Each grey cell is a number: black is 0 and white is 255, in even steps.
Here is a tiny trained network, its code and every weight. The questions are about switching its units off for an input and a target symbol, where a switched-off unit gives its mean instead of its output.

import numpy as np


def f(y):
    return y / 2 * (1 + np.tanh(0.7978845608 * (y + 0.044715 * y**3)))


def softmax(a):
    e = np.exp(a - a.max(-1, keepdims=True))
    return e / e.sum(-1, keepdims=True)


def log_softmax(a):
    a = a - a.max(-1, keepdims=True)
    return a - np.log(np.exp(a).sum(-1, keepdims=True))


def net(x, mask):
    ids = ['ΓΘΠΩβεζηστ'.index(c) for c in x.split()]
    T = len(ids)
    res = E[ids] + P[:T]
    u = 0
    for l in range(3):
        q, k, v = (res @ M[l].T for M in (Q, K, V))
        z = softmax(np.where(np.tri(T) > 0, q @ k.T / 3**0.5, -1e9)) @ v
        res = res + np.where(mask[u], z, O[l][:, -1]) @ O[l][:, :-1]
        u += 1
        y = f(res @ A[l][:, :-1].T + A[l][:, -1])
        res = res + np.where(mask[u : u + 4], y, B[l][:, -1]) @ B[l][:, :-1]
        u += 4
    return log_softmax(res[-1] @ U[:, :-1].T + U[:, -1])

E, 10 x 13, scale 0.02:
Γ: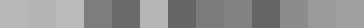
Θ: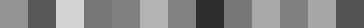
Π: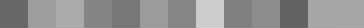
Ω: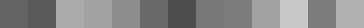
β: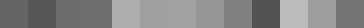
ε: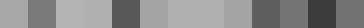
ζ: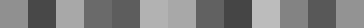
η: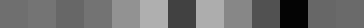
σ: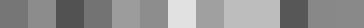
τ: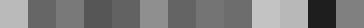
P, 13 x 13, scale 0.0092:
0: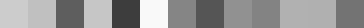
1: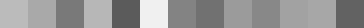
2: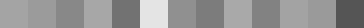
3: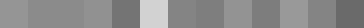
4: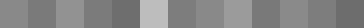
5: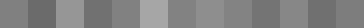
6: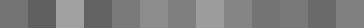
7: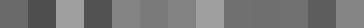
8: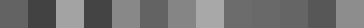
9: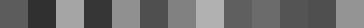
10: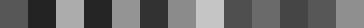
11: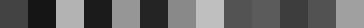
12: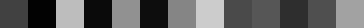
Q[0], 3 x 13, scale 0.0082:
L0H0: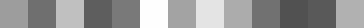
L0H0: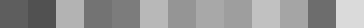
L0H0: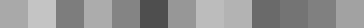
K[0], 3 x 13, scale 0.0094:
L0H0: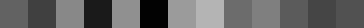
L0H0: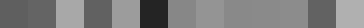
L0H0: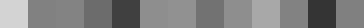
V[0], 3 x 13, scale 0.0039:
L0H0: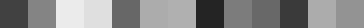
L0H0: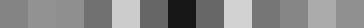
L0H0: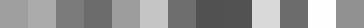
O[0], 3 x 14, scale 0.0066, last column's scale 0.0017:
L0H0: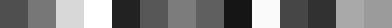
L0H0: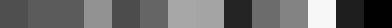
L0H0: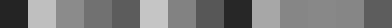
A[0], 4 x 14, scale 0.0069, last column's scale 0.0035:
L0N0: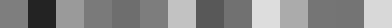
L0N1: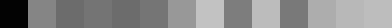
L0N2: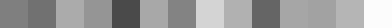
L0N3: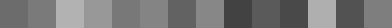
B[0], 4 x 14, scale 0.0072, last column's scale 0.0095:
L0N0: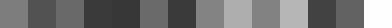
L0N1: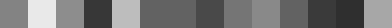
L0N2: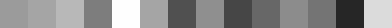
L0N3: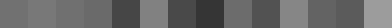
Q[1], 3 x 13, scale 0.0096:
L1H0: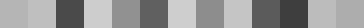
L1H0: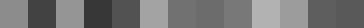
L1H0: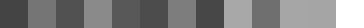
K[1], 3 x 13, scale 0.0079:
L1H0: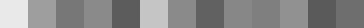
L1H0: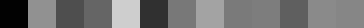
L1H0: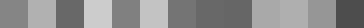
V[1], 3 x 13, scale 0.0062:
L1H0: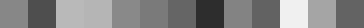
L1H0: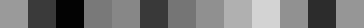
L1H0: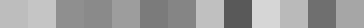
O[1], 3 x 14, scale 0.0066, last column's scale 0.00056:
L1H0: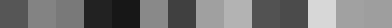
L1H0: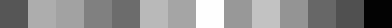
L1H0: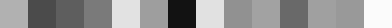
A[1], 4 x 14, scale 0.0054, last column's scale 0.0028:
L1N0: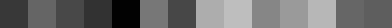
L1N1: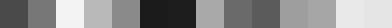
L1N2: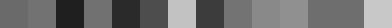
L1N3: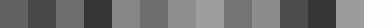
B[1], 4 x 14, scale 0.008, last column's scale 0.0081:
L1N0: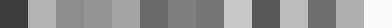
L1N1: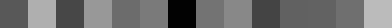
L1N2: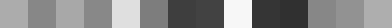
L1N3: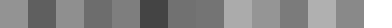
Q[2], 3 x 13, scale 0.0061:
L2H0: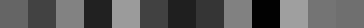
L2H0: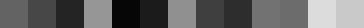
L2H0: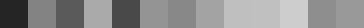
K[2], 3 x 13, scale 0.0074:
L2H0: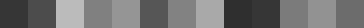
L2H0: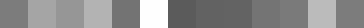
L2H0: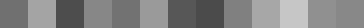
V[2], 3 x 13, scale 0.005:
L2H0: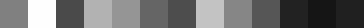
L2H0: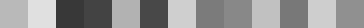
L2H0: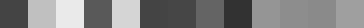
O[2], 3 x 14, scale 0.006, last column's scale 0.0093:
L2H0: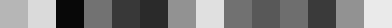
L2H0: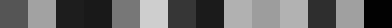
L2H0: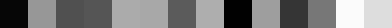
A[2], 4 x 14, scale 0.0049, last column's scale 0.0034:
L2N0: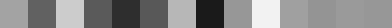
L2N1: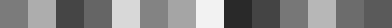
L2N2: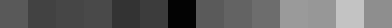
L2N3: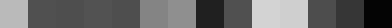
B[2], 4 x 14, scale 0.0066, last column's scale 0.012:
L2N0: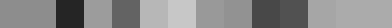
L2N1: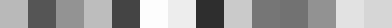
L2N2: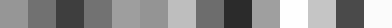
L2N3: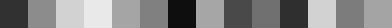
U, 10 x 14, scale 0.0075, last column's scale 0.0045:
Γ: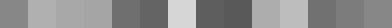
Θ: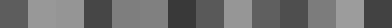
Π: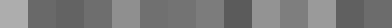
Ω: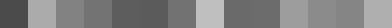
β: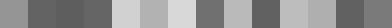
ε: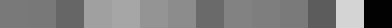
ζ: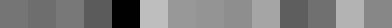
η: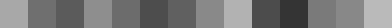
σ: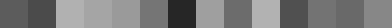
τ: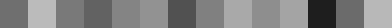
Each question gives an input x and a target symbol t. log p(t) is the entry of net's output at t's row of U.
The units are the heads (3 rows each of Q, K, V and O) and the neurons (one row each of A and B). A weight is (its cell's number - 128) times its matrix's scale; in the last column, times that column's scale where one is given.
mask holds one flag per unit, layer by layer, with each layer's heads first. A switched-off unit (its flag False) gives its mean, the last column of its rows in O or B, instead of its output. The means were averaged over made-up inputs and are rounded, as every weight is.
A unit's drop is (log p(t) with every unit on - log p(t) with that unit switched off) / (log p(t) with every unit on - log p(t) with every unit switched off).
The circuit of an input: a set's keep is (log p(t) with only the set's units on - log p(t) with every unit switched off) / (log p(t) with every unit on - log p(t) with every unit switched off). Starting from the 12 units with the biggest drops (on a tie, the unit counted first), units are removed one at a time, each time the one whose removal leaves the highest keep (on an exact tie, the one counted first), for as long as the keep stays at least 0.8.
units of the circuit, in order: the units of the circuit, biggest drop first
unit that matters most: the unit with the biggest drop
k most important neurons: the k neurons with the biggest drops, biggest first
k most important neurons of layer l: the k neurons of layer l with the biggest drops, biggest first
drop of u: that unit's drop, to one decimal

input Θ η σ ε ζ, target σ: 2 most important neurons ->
L2N3, L0N3
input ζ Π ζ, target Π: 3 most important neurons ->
L2N2, L0N2, L0N0
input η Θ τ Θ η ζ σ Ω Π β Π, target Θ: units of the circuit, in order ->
L0N1, L2H0, L2N2, L0N0
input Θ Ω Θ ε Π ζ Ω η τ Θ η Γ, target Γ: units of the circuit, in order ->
L1H0
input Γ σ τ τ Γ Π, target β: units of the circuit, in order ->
L0H0, L0N2, L2N1
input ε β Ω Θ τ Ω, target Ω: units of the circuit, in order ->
L1H0, L1N1, L2N2, L2H0
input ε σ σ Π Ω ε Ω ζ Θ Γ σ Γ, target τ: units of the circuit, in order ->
L2H0, L1H0
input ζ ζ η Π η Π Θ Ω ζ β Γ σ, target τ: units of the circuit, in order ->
L0N1, L2H0
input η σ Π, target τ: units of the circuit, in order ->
L2H0, L0N1
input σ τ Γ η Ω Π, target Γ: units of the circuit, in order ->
L0N2, L0N1, L1H0
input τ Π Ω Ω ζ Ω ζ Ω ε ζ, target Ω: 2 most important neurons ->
L0N0, L1N0
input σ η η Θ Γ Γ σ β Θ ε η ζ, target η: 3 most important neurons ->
L1N2, L0N0, L2N2
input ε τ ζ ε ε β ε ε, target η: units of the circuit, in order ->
L2H0, L0H0
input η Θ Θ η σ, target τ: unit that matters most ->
L2H0
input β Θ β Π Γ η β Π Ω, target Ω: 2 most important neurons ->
L1N1, L2N2
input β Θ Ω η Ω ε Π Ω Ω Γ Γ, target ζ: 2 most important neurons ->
L2N1, L0N0
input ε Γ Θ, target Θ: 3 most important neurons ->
L1N2, L1N0, L0N3
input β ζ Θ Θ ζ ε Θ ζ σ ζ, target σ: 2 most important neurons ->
L2N3, L0N0
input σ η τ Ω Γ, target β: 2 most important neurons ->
L0N0, L0N2
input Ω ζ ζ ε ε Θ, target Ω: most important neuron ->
L1N0
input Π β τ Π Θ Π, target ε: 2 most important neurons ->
L2N1, L0N1
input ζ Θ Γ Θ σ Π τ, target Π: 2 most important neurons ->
L2N2, L0N0
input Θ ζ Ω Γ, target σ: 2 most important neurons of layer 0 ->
L0N0, L0N2
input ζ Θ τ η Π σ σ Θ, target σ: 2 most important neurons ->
L2N3, L1N0
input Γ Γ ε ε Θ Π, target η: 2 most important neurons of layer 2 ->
L2N2, L2N1
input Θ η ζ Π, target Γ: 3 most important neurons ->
L0N2, L0N1, L1N2
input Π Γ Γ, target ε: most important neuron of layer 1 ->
L1N3
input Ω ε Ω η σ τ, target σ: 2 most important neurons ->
L2N3, L0N3
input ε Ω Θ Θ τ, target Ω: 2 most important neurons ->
L1N0, L1N1
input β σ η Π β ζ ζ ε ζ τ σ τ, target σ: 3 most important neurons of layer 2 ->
L2N3, L2N2, L2N1
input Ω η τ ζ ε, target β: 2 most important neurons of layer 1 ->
L1N1, L1N3
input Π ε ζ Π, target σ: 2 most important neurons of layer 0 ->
L0N0, L0N2
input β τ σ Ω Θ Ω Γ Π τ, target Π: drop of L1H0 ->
0.8
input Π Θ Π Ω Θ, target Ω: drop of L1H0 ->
0.3
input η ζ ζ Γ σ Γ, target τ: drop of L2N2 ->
0.1
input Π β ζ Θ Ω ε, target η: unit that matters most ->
L0H0
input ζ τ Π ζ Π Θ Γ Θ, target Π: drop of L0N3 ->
0.0
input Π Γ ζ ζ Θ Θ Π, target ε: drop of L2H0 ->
0.6
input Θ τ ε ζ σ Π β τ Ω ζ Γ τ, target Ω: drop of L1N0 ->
0.3
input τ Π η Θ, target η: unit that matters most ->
L1N2
